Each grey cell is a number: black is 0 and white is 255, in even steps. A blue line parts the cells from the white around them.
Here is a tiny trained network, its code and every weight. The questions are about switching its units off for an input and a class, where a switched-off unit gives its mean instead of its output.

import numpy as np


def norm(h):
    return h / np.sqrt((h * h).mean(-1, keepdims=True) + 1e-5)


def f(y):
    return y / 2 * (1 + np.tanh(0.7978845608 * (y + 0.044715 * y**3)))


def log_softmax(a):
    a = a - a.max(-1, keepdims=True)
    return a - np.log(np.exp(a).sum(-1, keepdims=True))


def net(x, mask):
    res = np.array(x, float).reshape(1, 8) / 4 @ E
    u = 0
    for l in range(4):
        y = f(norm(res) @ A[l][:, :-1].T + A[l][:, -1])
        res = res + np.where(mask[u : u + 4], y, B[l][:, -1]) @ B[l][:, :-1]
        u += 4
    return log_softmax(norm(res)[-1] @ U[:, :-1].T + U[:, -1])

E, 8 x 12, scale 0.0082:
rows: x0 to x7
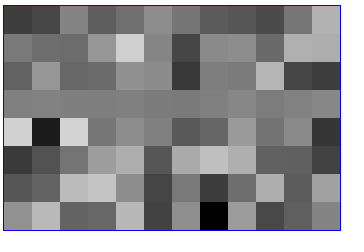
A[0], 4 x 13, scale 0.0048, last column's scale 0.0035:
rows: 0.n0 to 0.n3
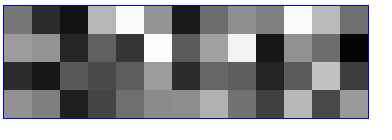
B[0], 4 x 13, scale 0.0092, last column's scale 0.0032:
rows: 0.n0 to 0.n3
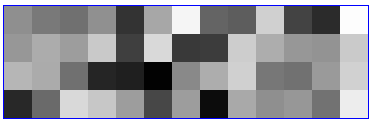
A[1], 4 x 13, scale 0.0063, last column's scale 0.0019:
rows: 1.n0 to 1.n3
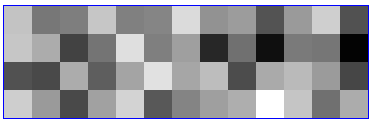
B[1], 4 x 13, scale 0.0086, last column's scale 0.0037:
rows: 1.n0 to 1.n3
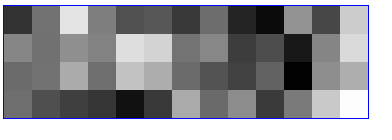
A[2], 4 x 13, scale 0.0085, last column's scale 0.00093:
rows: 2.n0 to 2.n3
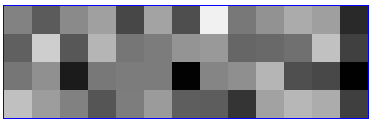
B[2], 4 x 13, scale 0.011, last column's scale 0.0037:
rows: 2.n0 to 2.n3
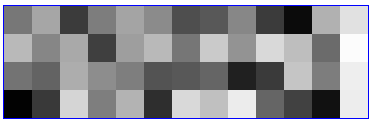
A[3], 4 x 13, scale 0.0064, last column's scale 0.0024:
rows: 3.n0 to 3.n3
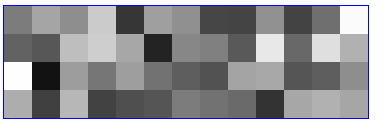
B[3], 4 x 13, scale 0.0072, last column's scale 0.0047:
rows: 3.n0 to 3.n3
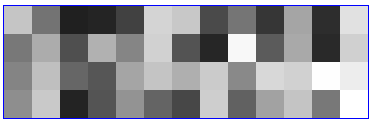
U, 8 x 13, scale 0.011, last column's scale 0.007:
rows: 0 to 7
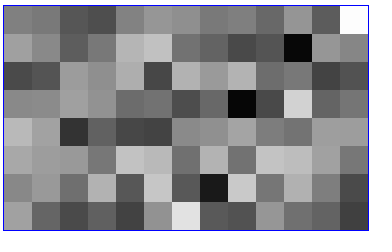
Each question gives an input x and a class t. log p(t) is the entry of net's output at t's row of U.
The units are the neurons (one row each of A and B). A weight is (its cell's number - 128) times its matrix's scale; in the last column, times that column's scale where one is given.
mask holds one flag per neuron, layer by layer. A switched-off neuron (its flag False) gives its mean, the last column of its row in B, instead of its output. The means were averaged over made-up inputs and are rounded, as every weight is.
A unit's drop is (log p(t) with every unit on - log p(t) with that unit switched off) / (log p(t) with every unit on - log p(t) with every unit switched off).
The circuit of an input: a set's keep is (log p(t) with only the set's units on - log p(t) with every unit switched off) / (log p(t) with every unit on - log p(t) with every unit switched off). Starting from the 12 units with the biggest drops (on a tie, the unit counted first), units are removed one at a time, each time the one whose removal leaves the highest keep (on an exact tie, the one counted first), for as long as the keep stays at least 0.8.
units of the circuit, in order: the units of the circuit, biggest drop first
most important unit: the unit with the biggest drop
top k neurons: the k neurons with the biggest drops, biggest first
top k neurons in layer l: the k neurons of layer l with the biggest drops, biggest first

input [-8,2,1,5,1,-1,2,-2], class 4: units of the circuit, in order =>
(1.n3)
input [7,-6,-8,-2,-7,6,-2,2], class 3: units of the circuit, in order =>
(1.n0 2.n3)
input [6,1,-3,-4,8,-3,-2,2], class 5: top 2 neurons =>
(3.n2 1.n3)
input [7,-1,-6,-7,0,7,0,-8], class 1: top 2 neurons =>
(2.n0 2.n3)
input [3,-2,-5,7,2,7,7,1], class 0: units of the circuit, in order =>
(2.n3 0.n3)
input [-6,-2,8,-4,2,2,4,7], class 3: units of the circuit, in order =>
(2.n2 0.n3)
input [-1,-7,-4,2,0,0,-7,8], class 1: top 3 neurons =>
(1.n1 0.n0 0.n2)
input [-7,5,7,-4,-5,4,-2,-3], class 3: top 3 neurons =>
(2.n2 0.n2 2.n3)
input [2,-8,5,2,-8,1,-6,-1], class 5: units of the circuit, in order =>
(2.n1 0.n0 1.n3)
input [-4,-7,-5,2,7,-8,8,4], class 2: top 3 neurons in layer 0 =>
(0.n3 0.n0 0.n1)
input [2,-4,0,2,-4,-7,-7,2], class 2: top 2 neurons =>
(2.n3 0.n0)
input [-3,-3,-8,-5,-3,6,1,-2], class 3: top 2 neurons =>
(1.n0 2.n3)
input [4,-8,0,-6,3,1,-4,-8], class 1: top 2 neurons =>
(2.n0 0.n0)
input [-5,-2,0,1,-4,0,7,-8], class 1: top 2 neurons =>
(2.n0 0.n3)
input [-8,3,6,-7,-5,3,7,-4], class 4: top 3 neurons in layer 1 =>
(1.n3 1.n1 1.n2)
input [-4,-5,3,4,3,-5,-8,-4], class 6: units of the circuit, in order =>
(0.n1 0.n3)
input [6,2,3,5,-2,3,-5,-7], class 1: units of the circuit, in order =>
(2.n0)
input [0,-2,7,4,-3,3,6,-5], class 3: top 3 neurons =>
(2.n2 0.n3 0.n0)
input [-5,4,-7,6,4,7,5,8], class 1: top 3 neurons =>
(1.n1 2.n3 0.n3)
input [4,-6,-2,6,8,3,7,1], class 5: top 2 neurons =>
(3.n2 0.n3)
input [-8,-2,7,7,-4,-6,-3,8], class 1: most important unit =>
1.n1
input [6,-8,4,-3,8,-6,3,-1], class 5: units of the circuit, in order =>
(3.n2 1.n3)
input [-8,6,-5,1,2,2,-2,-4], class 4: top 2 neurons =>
(1.n3 3.n3)
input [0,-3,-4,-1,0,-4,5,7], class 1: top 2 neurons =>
(1.n1 0.n3)
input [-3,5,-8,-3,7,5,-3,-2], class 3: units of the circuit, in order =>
(1.n0 2.n3)
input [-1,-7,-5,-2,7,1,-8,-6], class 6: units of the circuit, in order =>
(0.n1 0.n3 2.n3)
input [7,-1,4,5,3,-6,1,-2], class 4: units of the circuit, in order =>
(0.n2)
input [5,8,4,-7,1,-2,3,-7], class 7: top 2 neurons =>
(0.n0 3.n0)
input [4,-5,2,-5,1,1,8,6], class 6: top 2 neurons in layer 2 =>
(2.n0 2.n3)
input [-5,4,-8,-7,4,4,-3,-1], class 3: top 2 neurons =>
(1.n0 2.n3)
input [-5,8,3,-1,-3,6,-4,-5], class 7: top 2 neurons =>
(0.n0 2.n3)
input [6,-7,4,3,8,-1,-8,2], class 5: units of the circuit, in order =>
(3.n2 1.n3 1.n0)
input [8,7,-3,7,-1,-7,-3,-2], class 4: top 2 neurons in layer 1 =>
(1.n1 1.n2)
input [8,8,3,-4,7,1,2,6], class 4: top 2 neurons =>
(0.n2 2.n1)
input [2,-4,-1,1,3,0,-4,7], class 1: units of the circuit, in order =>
(1.n1)
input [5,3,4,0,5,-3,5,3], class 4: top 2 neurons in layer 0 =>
(0.n2 0.n3)
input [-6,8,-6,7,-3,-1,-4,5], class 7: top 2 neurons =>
(0.n0 2.n2)
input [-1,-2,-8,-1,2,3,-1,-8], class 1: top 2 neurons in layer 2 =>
(2.n0 2.n2)
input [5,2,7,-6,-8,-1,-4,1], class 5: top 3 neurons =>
(2.n1 1.n0 3.n0)
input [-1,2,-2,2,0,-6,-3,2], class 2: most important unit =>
2.n3
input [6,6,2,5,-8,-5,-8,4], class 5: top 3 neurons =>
(2.n1 1.n3 3.n0)
